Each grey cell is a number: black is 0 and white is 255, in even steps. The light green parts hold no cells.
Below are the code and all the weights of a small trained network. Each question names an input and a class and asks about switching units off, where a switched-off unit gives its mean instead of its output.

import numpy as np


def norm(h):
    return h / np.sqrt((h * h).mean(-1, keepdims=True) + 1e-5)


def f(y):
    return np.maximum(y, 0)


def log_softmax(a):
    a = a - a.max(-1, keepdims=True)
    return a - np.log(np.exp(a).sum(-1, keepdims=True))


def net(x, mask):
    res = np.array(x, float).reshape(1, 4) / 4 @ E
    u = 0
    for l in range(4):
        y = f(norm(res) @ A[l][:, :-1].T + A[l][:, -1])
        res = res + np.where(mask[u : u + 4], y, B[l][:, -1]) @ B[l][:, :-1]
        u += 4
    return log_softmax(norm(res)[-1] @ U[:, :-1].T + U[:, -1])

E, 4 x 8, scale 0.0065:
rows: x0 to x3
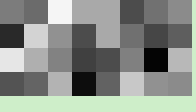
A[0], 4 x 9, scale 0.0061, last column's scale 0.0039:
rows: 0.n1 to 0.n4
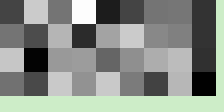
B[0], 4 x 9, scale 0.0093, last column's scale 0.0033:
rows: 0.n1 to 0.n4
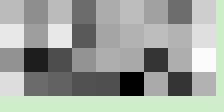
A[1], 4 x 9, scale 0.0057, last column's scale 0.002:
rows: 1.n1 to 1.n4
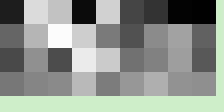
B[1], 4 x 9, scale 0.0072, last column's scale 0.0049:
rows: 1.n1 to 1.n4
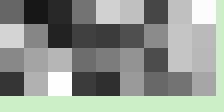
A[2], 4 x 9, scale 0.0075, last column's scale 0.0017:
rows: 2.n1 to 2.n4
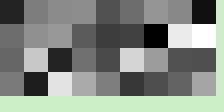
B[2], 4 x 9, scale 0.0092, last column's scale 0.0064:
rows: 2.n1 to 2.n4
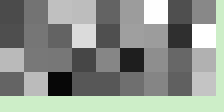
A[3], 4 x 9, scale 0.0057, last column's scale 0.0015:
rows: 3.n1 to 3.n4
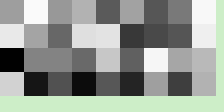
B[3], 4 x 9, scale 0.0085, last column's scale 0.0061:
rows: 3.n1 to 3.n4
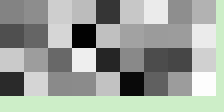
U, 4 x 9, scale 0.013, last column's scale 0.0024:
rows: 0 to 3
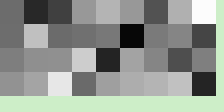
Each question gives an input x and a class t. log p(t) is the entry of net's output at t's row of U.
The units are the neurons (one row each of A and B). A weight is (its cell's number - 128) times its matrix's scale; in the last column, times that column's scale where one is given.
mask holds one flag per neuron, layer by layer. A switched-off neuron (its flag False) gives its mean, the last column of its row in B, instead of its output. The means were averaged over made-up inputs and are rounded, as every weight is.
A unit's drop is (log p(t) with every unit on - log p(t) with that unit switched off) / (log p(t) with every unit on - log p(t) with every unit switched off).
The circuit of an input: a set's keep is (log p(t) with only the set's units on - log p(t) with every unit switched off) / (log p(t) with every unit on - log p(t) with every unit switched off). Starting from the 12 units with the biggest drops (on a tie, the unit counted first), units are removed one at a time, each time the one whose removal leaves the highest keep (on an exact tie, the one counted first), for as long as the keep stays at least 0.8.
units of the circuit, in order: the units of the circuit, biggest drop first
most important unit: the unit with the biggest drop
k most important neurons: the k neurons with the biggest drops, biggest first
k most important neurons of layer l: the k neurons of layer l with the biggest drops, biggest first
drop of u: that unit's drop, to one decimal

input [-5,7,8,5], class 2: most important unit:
2.n2
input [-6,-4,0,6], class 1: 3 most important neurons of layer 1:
(1.n1 1.n3 1.n4)
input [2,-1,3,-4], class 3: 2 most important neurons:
(0.n1 3.n2)
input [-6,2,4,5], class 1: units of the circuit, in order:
(2.n3 3.n4)
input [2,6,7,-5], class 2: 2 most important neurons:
(2.n2 3.n1)
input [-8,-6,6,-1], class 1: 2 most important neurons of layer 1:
(1.n1 1.n3)
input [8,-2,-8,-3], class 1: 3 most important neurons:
(2.n4 1.n2 2.n2)
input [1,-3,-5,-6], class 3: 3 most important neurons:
(0.n1 2.n2 1.n3)
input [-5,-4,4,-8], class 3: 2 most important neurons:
(3.n2 1.n1)
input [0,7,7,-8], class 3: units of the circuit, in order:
(3.n2 3.n1)
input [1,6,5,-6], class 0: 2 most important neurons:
(1.n1 0.n2)
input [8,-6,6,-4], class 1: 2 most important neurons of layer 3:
(3.n4 3.n2)
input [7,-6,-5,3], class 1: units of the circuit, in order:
(2.n4 3.n4)
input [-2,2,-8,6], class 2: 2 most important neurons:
(3.n3 3.n2)
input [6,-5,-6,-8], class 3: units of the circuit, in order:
(3.n2 2.n2)
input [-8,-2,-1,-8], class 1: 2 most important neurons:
(2.n3 3.n4)
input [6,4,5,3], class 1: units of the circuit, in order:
(0.n4)
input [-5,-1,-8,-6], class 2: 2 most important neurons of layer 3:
(3.n3 3.n4)
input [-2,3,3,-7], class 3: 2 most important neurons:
(0.n1 3.n2)
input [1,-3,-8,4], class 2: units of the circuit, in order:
(3.n3)
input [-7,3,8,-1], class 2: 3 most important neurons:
(2.n2 3.n1 0.n4)
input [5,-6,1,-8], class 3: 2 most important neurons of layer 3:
(3.n2 3.n1)
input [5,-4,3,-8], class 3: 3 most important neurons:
(3.n2 0.n1 1.n1)
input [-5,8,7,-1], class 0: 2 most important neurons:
(1.n1 3.n3)
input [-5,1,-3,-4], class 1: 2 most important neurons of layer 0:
(0.n3 0.n2)
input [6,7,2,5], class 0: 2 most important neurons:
(1.n1 2.n3)
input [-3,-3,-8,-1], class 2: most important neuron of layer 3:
(3.n3)
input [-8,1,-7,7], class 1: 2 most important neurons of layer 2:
(2.n3 2.n2)
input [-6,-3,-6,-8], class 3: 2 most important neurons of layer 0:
(0.n1 0.n4)
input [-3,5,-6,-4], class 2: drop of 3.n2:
0.1
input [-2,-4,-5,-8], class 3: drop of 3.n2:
0.1
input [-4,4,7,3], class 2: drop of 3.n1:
0.1
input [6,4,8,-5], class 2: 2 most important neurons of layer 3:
(3.n1 3.n4)
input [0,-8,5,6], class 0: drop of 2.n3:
0.0
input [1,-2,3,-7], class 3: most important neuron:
(0.n1)
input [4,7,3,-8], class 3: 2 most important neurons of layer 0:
(0.n1 0.n3)
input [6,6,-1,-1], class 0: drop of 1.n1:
1.9
